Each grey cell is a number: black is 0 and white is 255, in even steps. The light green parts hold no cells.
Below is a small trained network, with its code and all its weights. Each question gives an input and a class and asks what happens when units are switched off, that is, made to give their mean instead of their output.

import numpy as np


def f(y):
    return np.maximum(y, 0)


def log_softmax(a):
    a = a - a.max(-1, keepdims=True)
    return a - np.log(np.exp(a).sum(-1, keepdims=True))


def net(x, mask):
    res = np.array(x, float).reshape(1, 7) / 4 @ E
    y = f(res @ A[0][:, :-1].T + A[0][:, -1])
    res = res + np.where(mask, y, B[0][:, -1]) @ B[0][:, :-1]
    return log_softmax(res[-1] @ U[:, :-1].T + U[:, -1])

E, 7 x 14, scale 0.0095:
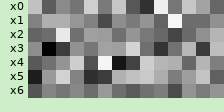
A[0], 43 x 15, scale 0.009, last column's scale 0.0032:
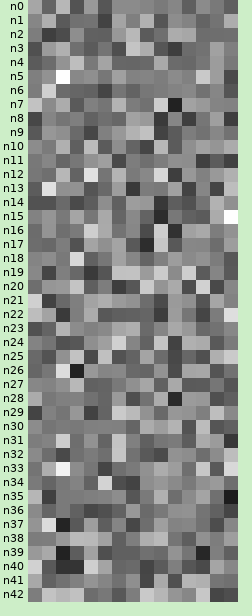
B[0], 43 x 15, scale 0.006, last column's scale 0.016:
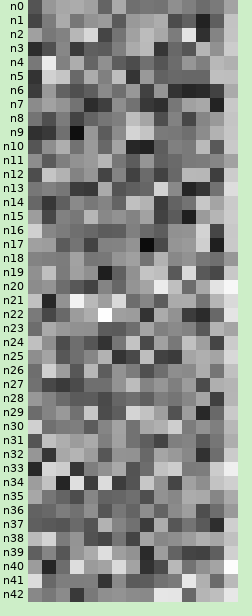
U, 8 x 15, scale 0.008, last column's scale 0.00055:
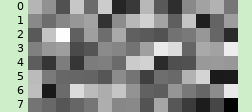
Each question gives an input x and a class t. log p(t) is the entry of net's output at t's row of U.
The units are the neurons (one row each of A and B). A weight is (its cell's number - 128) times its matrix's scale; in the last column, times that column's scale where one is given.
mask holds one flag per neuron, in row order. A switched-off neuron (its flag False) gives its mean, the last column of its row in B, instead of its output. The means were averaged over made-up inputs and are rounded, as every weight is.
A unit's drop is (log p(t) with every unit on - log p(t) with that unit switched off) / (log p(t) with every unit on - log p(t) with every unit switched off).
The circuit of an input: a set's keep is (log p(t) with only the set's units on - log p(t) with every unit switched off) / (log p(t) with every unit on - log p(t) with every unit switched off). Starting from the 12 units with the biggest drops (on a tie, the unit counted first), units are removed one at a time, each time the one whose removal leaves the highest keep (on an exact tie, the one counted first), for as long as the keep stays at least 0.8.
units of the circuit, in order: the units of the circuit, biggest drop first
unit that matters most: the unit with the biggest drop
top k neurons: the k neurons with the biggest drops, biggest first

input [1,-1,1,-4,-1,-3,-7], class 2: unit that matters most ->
n24
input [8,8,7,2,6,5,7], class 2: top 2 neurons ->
n5, n12
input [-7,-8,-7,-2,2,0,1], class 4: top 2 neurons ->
n9, n8
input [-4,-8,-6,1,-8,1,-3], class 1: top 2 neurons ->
n2, n19
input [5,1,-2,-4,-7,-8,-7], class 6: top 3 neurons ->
n40, n22, n21
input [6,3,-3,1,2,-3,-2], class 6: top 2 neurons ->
n21, n40
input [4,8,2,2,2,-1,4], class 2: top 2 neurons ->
n40, n20
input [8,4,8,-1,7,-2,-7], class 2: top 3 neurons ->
n12, n5, n10
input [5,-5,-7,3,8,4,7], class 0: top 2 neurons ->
n34, n25
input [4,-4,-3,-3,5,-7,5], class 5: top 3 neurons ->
n17, n16, n41
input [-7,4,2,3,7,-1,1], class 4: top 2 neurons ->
n8, n3
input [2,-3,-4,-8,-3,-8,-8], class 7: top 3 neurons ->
n22, n39, n37
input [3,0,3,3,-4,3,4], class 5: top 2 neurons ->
n33, n24
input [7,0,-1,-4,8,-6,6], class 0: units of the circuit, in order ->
n34
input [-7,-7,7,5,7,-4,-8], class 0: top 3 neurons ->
n34, n25, n4
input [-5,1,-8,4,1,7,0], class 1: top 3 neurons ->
n19, n29, n2
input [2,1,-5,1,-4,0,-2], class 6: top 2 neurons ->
n13, n22
